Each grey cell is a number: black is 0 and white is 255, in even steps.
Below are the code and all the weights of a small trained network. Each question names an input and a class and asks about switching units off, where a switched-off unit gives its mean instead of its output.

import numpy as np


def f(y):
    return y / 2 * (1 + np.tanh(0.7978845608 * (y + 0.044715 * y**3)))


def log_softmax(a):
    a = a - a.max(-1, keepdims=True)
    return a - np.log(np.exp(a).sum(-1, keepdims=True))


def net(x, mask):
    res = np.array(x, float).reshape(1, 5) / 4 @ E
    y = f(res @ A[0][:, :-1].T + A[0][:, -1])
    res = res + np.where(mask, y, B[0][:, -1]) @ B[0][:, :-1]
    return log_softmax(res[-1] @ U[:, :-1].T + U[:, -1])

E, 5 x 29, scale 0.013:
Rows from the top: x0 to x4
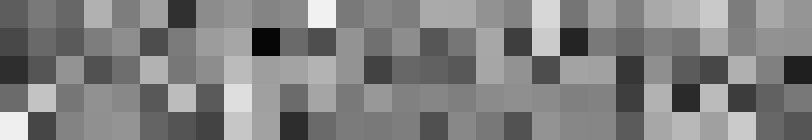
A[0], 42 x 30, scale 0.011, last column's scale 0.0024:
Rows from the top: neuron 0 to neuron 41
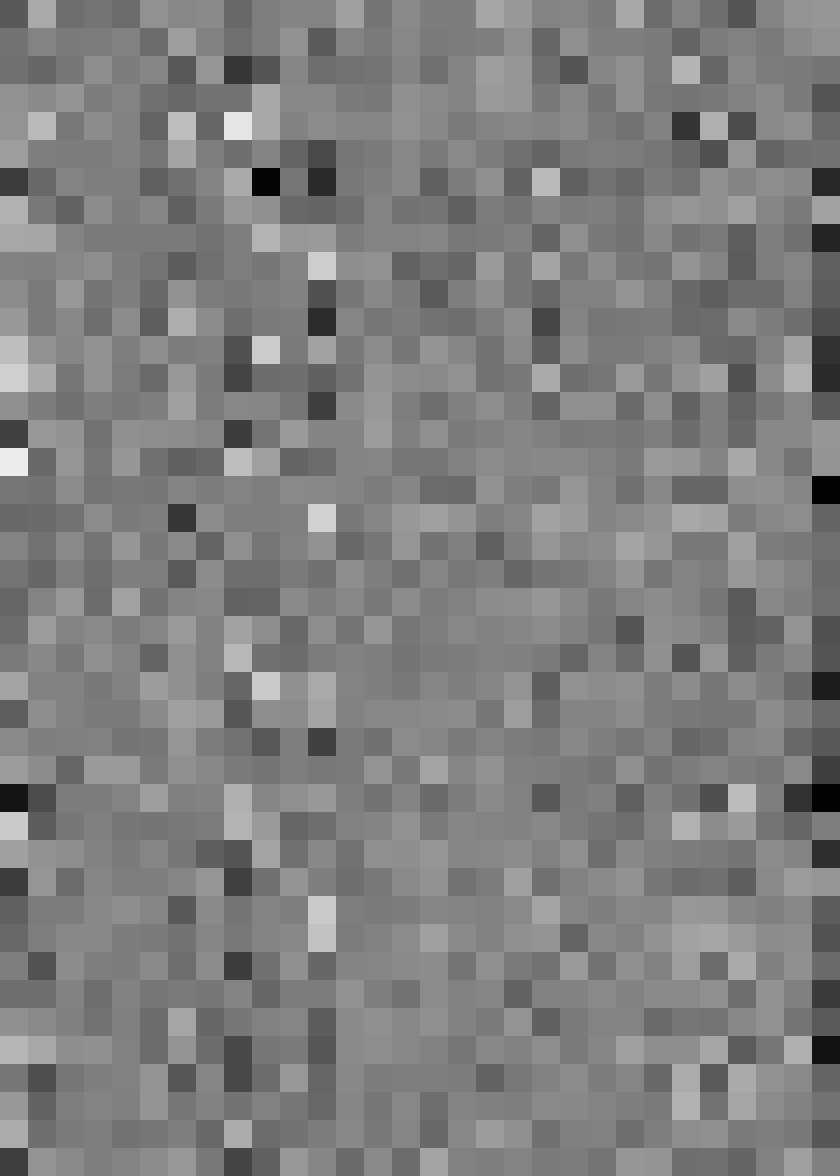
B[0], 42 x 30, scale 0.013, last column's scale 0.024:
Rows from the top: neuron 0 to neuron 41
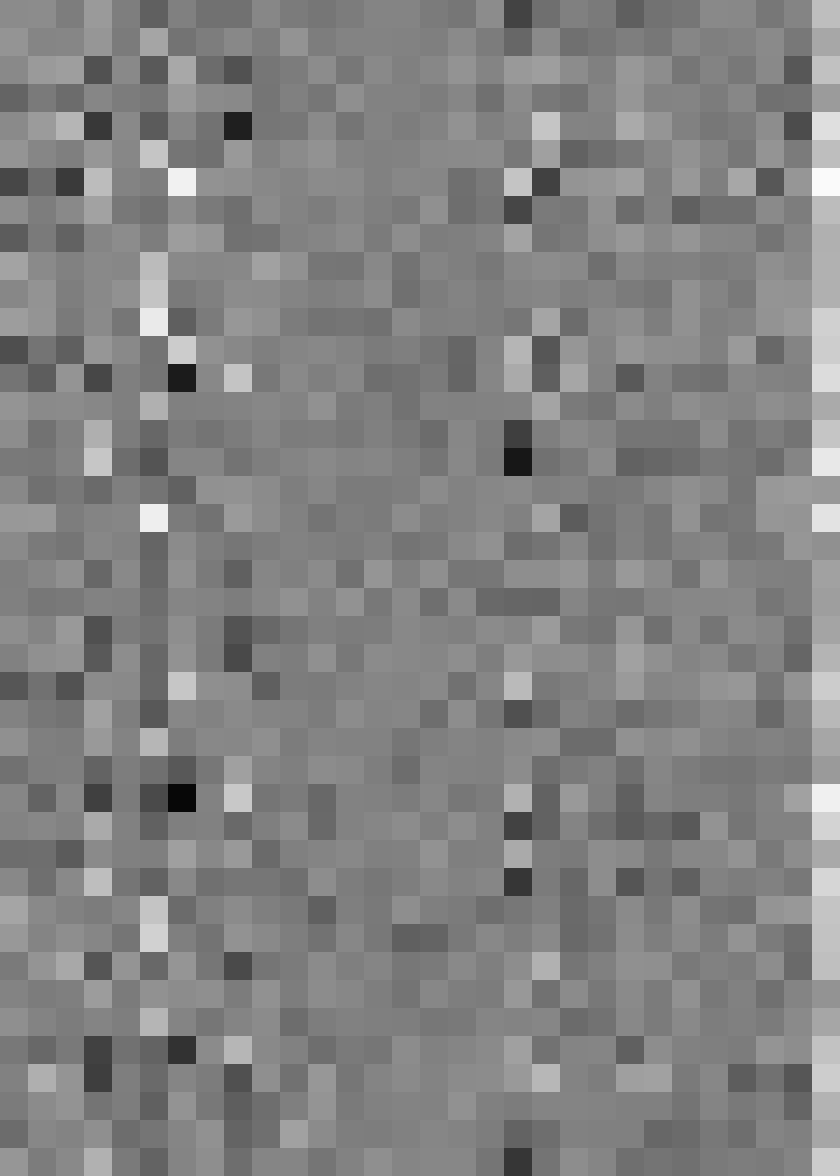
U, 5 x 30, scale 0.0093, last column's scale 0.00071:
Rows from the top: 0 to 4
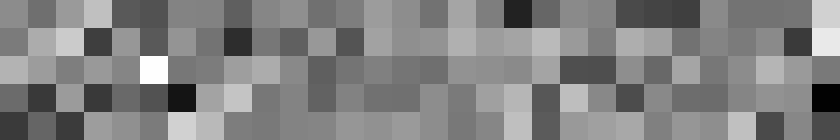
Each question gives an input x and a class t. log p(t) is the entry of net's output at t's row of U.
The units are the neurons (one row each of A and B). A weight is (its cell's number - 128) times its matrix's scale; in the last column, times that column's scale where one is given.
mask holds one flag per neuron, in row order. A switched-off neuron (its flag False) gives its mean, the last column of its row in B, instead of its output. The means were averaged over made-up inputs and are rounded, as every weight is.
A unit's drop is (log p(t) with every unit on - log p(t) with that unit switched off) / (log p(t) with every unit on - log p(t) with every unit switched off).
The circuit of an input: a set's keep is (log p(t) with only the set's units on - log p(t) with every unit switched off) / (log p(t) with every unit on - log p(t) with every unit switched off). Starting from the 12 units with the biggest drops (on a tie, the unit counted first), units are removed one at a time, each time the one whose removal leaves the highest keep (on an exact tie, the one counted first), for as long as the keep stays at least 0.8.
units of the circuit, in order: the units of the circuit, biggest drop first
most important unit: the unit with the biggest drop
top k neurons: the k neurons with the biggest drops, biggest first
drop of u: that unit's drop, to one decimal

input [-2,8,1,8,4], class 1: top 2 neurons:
neuron 4; neuron 23
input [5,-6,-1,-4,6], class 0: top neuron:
neuron 16
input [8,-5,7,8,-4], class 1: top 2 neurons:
neuron 4; neuron 22
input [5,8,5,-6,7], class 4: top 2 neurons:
neuron 6; neuron 31
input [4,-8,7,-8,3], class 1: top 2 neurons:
neuron 38; neuron 6
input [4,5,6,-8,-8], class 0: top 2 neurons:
neuron 31; neuron 41
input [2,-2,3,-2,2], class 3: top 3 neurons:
neuron 6; neuron 4; neuron 31
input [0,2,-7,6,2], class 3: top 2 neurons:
neuron 13; neuron 37
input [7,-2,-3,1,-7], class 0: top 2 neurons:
neuron 31; neuron 41
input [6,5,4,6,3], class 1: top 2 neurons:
neuron 4; neuron 23
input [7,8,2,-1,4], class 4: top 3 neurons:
neuron 6; neuron 11; neuron 5
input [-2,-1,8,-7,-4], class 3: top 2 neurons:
neuron 28; neuron 4
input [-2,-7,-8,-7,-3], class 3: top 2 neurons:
neuron 13; neuron 37
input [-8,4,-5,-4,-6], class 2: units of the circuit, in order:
neuron 11
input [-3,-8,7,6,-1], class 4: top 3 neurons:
neuron 24; neuron 8; neuron 13
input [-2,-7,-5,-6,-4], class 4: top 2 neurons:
neuron 12; neuron 4
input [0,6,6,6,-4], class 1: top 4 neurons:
neuron 4; neuron 23; neuron 13; neuron 37
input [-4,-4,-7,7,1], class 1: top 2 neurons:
neuron 4; neuron 28
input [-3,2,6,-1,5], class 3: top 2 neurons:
neuron 28; neuron 31
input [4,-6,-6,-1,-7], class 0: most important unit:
neuron 31
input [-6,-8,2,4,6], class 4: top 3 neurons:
neuron 24; neuron 12; neuron 8
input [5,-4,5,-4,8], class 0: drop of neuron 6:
0.0
